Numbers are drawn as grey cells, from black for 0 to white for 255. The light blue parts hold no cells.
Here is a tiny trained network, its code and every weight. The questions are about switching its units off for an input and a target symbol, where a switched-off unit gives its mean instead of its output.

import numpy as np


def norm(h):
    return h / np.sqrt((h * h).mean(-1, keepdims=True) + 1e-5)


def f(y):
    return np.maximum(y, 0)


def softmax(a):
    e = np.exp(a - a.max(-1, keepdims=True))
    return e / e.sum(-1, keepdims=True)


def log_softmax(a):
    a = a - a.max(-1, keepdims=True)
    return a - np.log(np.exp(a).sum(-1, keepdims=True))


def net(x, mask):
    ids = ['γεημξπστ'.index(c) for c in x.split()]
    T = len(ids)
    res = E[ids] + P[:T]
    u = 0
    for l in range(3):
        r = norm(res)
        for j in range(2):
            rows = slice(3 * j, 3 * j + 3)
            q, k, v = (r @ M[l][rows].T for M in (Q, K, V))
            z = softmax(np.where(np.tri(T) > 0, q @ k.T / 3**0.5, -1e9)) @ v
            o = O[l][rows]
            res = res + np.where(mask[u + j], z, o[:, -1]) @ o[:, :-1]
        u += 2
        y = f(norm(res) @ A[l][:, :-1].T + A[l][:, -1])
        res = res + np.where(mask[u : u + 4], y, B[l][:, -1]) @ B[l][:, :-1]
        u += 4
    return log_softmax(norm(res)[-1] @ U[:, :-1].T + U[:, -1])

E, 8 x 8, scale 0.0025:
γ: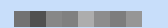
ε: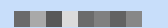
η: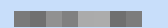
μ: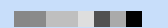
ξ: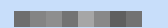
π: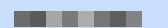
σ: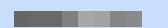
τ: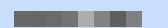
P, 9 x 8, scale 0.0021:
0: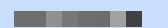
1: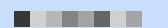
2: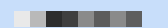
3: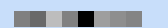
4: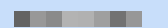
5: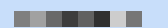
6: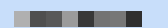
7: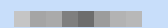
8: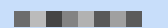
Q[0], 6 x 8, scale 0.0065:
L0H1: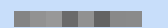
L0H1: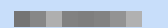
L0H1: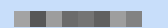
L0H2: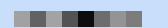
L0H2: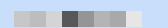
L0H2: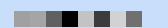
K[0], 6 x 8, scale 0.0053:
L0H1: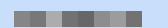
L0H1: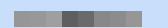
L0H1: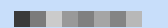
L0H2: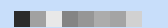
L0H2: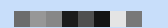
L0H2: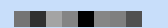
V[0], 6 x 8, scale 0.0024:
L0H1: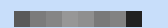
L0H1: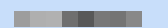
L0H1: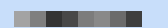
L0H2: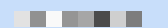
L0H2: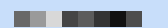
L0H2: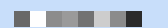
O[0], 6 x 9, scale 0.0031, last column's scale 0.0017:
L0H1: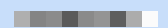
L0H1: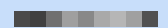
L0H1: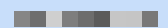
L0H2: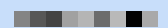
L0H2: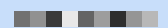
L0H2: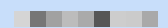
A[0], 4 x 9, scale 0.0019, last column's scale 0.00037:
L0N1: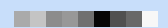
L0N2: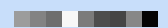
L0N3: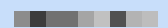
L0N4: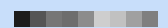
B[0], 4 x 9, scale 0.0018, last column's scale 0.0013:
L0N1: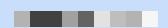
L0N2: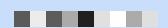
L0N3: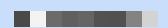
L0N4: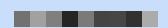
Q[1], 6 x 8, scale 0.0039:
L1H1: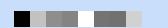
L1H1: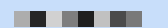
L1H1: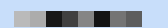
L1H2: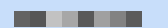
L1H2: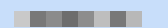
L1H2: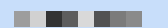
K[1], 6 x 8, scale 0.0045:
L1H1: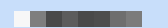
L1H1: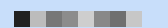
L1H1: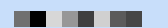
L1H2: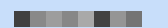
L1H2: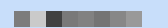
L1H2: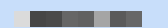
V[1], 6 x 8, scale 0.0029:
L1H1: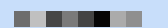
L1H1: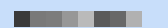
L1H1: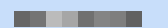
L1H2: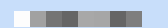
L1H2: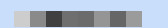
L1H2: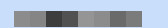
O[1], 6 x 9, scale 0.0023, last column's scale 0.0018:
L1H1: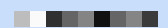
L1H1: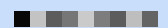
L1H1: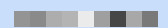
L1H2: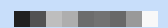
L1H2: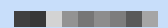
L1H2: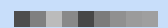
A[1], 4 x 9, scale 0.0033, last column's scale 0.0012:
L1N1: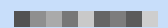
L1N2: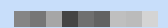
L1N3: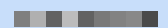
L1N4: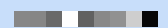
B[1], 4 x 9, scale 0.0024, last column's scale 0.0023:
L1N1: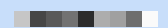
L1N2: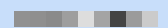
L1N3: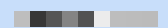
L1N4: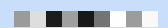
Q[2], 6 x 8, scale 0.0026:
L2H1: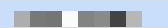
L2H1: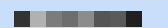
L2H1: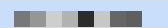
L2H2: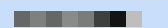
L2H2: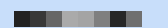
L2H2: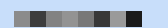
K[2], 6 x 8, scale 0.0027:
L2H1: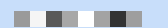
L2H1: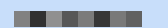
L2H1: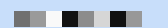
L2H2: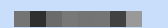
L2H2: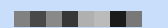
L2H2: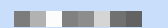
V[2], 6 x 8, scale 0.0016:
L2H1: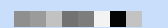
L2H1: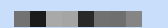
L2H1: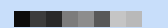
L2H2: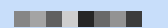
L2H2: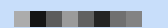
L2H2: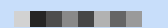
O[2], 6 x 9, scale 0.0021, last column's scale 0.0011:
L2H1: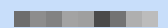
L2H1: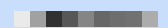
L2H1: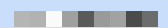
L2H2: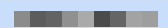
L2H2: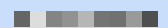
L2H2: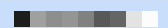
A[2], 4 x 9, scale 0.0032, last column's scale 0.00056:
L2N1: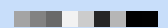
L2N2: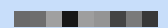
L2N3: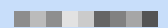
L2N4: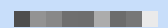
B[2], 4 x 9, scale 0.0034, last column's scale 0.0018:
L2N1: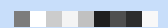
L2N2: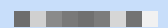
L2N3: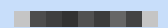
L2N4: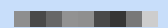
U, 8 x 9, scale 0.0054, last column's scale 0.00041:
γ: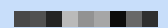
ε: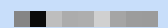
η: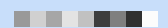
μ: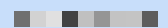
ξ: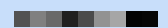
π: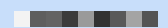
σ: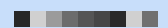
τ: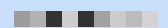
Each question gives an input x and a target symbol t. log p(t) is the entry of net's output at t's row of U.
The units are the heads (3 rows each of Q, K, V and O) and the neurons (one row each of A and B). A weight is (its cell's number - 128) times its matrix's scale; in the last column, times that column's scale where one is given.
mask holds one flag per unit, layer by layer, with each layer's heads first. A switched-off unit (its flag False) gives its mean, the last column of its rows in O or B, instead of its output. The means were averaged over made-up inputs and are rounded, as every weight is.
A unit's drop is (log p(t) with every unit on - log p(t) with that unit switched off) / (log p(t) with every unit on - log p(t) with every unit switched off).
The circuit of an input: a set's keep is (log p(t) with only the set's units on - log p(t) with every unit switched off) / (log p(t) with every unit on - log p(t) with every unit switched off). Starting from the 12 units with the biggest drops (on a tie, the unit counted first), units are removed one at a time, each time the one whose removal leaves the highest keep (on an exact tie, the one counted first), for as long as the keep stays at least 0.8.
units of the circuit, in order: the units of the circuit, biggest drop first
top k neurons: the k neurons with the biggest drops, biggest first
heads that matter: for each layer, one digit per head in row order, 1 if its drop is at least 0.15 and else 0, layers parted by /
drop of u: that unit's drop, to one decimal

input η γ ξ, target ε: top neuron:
(L2N1)
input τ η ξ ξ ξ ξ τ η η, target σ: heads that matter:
01 / 00 / 00
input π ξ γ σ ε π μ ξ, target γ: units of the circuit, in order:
(L0H2; L1N4)
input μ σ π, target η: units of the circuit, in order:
(L0H2; L2N1)
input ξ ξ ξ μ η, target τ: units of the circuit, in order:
(L1H1; L2N1)
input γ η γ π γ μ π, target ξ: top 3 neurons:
(L2N2; L2N1; L1N4)
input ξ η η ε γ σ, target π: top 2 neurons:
(L2N3; L1N2)
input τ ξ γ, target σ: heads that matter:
01 / 01 / 00
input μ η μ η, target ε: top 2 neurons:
(L2N1; L1N4)
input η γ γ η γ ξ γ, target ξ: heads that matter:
01 / 00 / 00
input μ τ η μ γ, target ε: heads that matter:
01 / 00 / 10
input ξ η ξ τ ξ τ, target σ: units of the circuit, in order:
(L0H2; L1N4)
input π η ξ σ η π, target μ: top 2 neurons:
(L2N2; L1N2)
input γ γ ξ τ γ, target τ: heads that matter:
00 / 00 / 00
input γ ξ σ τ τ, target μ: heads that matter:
01 / 00 / 00
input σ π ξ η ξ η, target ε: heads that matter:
00 / 00 / 00
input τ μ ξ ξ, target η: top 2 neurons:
(L2N1; L0N1)
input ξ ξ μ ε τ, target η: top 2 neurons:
(L2N1; L0N1)
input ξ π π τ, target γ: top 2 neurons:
(L1N4; L2N1)
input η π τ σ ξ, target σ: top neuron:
(L2N1)
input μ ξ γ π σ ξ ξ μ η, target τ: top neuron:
(L1N4)
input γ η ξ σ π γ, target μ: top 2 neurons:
(L1N2; L2N2)
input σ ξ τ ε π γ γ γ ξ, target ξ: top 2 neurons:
(L2N1; L1N1)
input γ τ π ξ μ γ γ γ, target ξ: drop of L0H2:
0.6
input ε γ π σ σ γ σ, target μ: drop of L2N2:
0.2
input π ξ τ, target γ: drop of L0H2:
0.7
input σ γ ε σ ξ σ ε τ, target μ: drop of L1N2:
0.2
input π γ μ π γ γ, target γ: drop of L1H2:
0.0
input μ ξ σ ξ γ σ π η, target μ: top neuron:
(L2N2)
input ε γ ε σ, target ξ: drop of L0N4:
0.1
